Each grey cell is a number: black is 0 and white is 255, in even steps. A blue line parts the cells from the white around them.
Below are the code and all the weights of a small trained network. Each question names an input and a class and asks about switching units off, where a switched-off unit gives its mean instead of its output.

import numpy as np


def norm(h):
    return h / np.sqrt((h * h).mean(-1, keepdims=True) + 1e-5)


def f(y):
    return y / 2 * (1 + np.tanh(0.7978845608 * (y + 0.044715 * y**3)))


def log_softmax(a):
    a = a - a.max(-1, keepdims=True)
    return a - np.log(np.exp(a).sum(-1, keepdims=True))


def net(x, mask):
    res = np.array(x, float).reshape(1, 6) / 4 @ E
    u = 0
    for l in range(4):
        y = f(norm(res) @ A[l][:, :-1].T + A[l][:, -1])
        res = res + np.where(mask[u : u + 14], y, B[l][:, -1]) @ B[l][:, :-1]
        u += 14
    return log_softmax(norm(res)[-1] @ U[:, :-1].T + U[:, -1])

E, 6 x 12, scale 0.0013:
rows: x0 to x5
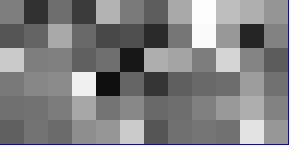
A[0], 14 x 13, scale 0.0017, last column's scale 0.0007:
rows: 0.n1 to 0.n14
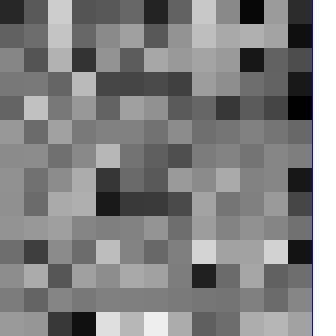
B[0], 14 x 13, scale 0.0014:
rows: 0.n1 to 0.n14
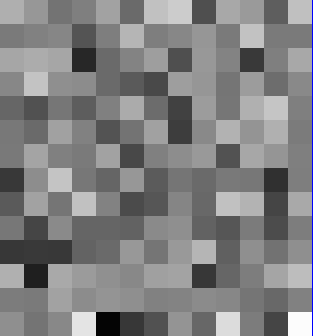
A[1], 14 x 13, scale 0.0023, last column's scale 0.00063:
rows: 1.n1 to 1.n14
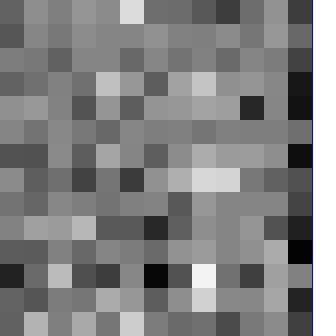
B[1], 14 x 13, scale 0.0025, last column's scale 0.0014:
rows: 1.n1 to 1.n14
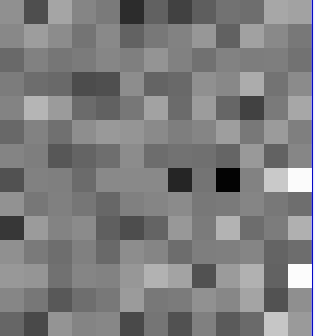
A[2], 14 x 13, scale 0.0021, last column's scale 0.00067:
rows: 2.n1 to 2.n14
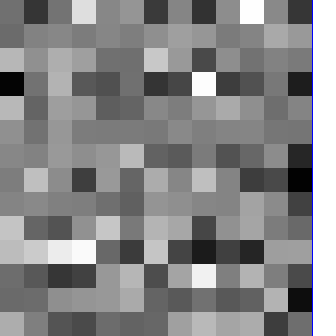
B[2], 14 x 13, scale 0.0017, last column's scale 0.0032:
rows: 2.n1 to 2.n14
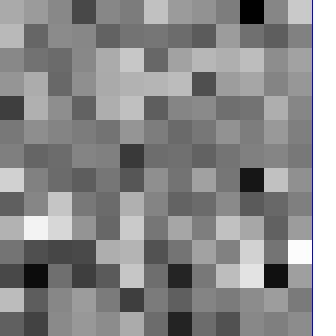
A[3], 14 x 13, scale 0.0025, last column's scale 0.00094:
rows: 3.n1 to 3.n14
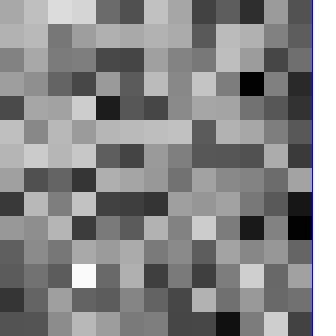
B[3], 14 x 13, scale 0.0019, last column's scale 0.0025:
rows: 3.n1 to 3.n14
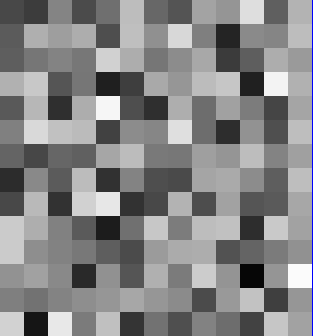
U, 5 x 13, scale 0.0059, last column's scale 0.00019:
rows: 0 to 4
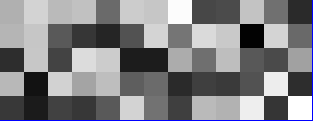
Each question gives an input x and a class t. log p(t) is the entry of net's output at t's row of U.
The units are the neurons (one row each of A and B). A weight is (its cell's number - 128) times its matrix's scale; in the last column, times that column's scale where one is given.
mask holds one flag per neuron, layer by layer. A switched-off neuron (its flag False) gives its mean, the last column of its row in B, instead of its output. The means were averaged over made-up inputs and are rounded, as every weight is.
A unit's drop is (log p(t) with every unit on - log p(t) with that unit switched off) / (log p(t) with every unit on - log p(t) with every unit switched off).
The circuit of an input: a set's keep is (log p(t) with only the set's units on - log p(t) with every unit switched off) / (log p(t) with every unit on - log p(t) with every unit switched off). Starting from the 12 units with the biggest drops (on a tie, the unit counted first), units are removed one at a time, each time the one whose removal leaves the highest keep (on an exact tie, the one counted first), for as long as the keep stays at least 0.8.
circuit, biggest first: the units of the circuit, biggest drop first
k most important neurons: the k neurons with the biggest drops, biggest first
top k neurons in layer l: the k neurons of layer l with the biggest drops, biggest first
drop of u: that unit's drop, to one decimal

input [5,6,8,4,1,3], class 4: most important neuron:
0.n14
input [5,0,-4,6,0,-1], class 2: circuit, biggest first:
2.n11; 3.n5
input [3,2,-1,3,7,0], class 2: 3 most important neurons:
1.n10; 0.n9; 2.n11
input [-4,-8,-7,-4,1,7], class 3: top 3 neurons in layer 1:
1.n1; 1.n14; 1.n12
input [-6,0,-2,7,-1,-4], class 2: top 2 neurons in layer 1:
1.n8; 1.n10
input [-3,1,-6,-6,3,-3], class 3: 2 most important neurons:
1.n1; 2.n1
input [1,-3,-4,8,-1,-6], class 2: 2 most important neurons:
1.n8; 1.n10
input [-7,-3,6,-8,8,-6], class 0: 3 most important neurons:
2.n1; 3.n6; 3.n12
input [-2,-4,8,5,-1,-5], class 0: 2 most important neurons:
0.n14; 3.n2
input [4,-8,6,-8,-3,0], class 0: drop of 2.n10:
0.2
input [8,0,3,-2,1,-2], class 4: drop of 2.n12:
0.2
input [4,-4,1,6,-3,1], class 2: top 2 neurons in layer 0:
0.n1; 0.n8
